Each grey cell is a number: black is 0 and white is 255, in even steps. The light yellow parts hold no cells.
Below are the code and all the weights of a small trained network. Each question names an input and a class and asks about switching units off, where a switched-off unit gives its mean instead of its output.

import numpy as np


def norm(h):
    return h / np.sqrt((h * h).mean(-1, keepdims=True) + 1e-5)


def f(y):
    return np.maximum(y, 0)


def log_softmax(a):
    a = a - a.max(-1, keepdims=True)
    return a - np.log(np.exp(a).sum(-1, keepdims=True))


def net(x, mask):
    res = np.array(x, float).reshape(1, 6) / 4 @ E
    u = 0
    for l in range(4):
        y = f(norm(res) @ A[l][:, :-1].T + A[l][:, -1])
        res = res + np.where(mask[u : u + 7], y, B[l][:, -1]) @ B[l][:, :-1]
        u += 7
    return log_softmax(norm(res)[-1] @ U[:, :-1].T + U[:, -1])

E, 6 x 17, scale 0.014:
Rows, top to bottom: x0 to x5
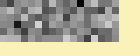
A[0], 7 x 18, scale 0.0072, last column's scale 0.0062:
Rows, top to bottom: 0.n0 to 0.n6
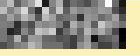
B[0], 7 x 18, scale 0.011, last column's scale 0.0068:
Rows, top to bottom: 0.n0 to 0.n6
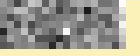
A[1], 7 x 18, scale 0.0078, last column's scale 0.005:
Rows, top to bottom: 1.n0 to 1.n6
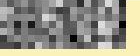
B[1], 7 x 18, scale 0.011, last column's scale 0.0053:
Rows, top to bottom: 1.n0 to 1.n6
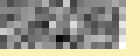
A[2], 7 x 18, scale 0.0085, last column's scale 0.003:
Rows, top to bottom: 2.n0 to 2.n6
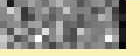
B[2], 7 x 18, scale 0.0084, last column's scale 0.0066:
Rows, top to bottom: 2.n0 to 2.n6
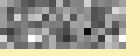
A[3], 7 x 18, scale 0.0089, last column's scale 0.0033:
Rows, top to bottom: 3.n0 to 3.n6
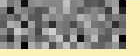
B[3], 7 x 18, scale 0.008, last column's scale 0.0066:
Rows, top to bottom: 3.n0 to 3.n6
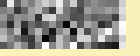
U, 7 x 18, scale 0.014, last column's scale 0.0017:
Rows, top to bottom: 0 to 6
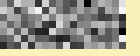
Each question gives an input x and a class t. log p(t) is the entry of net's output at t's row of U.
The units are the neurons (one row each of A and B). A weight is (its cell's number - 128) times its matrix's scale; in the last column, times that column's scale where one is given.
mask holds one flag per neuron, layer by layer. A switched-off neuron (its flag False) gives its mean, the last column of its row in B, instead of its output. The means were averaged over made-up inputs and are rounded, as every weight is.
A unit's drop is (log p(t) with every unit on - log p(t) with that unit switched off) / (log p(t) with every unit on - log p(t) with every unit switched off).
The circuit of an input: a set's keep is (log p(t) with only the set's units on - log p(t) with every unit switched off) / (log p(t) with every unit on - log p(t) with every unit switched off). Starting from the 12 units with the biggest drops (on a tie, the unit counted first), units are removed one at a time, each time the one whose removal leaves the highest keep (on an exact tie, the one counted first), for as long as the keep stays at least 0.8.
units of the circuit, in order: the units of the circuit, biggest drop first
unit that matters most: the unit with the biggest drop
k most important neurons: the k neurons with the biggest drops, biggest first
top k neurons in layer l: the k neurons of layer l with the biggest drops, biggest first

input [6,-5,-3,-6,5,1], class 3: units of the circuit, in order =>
(3.n5 3.n4)
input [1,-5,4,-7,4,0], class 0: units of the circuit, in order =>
(0.n1)
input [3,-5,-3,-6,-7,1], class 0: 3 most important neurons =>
(0.n1 2.n4 0.n0)
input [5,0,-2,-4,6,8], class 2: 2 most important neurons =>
(3.n6 3.n0)
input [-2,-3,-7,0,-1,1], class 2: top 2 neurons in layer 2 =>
(2.n1 2.n2)
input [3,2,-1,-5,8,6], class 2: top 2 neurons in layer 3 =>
(3.n6 3.n0)
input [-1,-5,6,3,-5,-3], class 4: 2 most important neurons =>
(1.n3 0.n3)
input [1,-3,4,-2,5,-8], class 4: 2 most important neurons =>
(1.n3 0.n3)
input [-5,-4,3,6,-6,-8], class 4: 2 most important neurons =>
(1.n3 1.n4)
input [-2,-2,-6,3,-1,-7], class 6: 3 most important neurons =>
(0.n4 1.n6 0.n3)
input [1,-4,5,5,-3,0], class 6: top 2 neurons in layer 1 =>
(1.n6 1.n0)
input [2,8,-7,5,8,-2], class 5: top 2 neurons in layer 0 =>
(0.n5 0.n6)
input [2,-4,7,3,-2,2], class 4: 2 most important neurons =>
(0.n3 1.n3)
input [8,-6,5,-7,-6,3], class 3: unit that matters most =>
3.n5
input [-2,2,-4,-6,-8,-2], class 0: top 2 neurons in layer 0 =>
(0.n1 0.n2)
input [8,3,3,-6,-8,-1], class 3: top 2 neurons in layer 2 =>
(2.n0 2.n5)
